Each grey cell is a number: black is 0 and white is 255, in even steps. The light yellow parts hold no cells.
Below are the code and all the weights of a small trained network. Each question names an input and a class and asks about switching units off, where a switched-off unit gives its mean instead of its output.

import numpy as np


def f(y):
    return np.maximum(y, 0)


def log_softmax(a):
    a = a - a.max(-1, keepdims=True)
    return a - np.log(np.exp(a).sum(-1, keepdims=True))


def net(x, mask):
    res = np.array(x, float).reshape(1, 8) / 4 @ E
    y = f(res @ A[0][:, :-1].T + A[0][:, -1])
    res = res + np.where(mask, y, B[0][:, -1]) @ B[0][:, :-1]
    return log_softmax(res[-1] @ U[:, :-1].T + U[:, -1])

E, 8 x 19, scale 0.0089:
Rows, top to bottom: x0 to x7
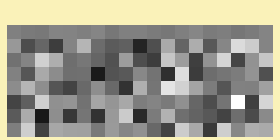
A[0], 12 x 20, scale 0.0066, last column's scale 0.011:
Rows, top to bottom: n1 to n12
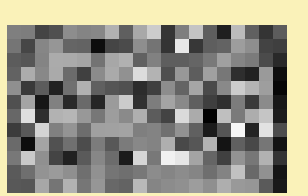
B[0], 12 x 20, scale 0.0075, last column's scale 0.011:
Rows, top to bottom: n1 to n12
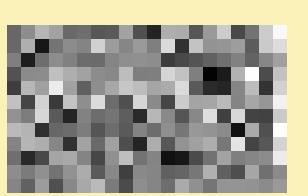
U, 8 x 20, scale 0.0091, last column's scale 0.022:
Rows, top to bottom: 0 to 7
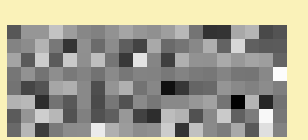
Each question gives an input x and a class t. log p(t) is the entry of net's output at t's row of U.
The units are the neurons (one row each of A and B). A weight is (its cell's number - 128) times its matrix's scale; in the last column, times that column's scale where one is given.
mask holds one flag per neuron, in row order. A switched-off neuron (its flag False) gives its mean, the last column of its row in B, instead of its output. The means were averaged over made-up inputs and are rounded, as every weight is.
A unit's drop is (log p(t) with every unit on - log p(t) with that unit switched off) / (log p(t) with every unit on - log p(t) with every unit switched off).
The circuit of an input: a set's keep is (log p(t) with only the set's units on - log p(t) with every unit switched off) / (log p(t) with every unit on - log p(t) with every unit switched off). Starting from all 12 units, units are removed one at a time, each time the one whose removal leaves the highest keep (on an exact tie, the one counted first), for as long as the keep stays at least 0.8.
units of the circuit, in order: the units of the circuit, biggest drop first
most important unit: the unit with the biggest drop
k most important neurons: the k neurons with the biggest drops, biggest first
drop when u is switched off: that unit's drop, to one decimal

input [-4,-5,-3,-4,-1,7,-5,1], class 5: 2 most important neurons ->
[n8 n6]
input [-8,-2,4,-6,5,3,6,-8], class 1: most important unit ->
n9
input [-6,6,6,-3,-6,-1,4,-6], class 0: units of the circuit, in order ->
[n5 n1]
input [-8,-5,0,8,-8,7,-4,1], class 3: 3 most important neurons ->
[n10 n8 n2]
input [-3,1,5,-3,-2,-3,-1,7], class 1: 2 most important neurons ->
[n7 n1]
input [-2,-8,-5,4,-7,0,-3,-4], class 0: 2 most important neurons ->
[n4 n10]
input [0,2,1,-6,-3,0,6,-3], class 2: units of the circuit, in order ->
[n6 n2]
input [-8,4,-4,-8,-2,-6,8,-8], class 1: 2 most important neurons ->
[n9 n2]
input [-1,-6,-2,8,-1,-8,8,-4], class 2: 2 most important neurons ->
[n6 n8]
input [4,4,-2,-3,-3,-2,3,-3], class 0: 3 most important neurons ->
[n2 n8 n10]
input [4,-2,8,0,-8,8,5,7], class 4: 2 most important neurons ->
[n3 n1]
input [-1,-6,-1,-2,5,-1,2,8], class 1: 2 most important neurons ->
[n7 n5]
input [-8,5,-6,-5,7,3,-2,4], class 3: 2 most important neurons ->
[n1 n5]
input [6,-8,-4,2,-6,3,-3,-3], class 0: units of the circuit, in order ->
[n4]
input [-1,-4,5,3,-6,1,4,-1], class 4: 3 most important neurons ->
[n1 n3 n5]
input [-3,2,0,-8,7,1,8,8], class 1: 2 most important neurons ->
[n7 n2]
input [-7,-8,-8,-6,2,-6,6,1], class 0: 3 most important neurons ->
[n4 n8 n2]
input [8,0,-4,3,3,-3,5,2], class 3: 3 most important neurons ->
[n8 n1 n12]
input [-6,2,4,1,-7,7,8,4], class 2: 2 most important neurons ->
[n6 n10]
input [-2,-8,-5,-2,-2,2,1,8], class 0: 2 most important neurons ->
[n4 n9]
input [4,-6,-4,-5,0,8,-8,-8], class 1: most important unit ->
n9
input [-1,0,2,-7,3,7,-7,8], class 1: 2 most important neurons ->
[n7 n6]
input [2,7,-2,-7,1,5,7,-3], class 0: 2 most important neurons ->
[n5 n2]
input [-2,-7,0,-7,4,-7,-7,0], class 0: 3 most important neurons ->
[n4 n6 n8]
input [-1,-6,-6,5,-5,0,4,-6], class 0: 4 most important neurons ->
[n4 n7 n10 n8]
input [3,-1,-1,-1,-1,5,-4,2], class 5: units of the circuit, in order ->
[n8 n6 n10]
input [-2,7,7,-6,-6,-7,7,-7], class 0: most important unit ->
n5
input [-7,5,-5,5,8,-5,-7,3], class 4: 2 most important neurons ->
[n10 n6]
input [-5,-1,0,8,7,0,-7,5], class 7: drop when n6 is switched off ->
0.2
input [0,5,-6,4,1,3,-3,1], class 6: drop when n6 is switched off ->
0.1
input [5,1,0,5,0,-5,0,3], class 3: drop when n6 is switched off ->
-0.1
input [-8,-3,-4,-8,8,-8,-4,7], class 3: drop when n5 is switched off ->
-0.1
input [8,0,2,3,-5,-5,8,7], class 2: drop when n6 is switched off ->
1.0
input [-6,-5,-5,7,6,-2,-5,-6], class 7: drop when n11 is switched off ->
0.0
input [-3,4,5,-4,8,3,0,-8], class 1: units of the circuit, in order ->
[n9]
